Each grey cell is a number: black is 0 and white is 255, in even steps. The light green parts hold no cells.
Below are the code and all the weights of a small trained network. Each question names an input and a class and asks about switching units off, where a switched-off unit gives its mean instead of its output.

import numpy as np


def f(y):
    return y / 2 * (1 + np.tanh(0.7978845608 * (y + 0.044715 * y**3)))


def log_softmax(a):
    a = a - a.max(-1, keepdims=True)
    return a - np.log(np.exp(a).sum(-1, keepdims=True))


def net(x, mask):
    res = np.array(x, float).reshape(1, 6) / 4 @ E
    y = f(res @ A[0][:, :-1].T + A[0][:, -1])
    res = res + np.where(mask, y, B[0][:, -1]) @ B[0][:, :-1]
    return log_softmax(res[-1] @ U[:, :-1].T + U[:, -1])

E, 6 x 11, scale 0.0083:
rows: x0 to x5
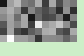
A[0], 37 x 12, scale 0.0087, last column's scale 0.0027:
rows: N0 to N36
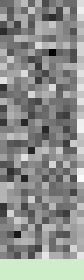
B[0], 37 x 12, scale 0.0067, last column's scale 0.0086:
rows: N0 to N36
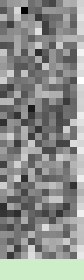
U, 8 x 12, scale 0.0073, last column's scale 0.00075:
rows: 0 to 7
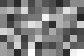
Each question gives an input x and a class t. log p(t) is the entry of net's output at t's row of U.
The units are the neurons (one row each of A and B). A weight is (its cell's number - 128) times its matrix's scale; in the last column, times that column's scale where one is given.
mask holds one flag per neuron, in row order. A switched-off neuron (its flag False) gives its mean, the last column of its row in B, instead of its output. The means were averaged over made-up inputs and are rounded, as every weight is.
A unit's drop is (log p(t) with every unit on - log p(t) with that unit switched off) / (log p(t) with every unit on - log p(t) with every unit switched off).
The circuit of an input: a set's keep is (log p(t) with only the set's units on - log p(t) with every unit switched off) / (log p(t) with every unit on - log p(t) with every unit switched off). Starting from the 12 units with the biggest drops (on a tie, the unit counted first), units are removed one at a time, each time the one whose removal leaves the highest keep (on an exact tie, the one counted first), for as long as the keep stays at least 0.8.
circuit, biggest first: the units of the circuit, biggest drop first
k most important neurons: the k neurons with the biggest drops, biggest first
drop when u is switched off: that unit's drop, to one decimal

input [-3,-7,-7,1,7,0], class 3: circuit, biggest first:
(N36)
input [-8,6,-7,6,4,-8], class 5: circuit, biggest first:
(N13; N25)
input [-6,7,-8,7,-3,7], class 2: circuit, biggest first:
(N32; N28)
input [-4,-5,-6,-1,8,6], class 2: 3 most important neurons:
(N32; N28; N13)
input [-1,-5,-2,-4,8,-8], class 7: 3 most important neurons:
(N20; N35; N33)
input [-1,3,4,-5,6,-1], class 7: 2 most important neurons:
(N20; N35)
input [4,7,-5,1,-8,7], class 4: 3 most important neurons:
(N19; N26; N11)
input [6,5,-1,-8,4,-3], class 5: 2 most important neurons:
(N25; N1)
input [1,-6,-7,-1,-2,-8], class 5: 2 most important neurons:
(N13; N1)
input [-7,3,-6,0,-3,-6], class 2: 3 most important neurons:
(N13; N32; N9)
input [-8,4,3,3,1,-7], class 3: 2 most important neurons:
(N21; N1)
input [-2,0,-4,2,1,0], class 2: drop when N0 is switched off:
0.2
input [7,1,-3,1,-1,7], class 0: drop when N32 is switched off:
0.0
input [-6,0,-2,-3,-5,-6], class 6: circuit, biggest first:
(N7)
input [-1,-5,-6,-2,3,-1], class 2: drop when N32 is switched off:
0.1
